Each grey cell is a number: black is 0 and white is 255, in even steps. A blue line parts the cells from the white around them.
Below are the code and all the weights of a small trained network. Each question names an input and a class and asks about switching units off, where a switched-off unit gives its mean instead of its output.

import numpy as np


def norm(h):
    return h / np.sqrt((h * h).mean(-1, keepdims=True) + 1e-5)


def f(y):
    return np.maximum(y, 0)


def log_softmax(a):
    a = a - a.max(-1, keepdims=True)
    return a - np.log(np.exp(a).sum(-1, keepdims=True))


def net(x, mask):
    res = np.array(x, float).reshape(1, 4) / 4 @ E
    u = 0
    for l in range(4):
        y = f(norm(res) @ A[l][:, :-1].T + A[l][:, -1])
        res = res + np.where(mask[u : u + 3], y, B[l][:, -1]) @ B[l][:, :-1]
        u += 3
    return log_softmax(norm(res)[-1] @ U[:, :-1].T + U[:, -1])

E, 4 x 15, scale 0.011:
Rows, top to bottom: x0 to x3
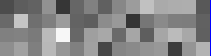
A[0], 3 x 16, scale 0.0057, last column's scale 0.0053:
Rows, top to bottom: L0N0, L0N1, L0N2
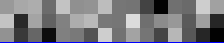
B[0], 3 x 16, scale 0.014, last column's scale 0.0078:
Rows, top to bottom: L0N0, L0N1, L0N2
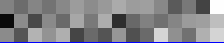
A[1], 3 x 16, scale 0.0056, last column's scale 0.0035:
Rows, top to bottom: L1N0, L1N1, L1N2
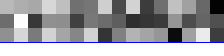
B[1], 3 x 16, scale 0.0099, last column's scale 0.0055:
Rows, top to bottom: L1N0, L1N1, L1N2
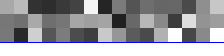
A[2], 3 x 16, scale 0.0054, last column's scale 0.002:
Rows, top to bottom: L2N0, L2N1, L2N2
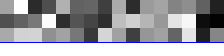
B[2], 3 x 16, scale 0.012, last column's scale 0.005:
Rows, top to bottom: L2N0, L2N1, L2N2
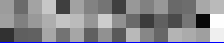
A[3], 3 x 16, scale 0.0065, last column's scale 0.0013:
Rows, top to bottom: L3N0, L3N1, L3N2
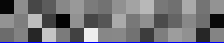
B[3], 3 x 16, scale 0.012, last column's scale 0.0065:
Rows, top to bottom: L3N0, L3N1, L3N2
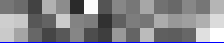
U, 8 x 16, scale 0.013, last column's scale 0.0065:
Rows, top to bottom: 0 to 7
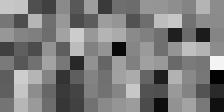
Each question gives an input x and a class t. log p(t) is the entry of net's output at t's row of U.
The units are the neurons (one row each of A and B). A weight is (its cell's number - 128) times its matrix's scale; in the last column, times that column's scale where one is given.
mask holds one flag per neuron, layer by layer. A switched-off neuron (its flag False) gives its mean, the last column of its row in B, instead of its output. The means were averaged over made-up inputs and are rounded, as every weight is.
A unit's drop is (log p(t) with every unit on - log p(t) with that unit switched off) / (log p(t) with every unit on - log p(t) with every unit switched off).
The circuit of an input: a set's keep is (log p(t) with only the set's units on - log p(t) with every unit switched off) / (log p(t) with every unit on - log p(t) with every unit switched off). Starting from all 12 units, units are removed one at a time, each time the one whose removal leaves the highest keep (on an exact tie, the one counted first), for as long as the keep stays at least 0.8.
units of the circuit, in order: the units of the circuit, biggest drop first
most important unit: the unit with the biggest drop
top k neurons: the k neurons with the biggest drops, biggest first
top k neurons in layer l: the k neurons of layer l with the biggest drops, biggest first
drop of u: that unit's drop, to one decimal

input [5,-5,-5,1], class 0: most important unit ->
L0N0
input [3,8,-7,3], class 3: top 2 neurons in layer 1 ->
[L1N1; L1N0]
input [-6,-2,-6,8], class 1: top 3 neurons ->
[L1N2; L3N2; L1N0]
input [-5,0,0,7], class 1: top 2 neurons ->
[L1N2; L2N1]
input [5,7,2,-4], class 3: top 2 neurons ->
[L2N2; L0N0]
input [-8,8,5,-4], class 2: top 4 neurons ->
[L0N0; L0N1; L1N0; L3N1]
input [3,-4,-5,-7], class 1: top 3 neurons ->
[L0N2; L1N0; L3N2]
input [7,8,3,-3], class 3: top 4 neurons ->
[L2N2; L0N0; L1N1; L2N0]
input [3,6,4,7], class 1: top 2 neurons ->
[L1N2; L0N1]
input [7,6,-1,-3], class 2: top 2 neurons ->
[L2N1; L0N1]
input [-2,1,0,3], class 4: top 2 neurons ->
[L0N0; L2N2]
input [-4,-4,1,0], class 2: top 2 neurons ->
[L0N0; L2N2]
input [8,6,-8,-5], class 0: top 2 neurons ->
[L3N1; L0N0]
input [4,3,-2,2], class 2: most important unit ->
L2N1
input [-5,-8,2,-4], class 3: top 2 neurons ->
[L0N1; L2N1]
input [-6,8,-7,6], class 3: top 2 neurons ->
[L2N2; L1N0]
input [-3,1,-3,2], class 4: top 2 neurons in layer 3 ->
[L3N0; L3N2]
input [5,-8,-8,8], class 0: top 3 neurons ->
[L3N1; L2N2; L0N2]
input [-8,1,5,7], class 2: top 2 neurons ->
[L0N0; L0N2]
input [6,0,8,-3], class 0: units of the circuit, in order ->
[L3N2]
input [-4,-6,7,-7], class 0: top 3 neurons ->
[L1N0; L1N2; L3N2]
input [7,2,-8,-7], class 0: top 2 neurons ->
[L3N1; L1N2]
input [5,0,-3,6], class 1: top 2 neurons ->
[L1N2; L0N0]
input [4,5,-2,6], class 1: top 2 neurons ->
[L1N2; L0N1]
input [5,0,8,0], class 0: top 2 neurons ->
[L1N0; L3N2]
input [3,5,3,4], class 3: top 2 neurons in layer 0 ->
[L0N2; L0N0]
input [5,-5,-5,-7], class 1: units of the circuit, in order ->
[L0N2]
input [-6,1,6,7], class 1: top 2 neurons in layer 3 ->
[L3N1; L3N0]
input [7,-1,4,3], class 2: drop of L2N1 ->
1.2
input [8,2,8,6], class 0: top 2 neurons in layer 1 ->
[L1N0; L1N2]
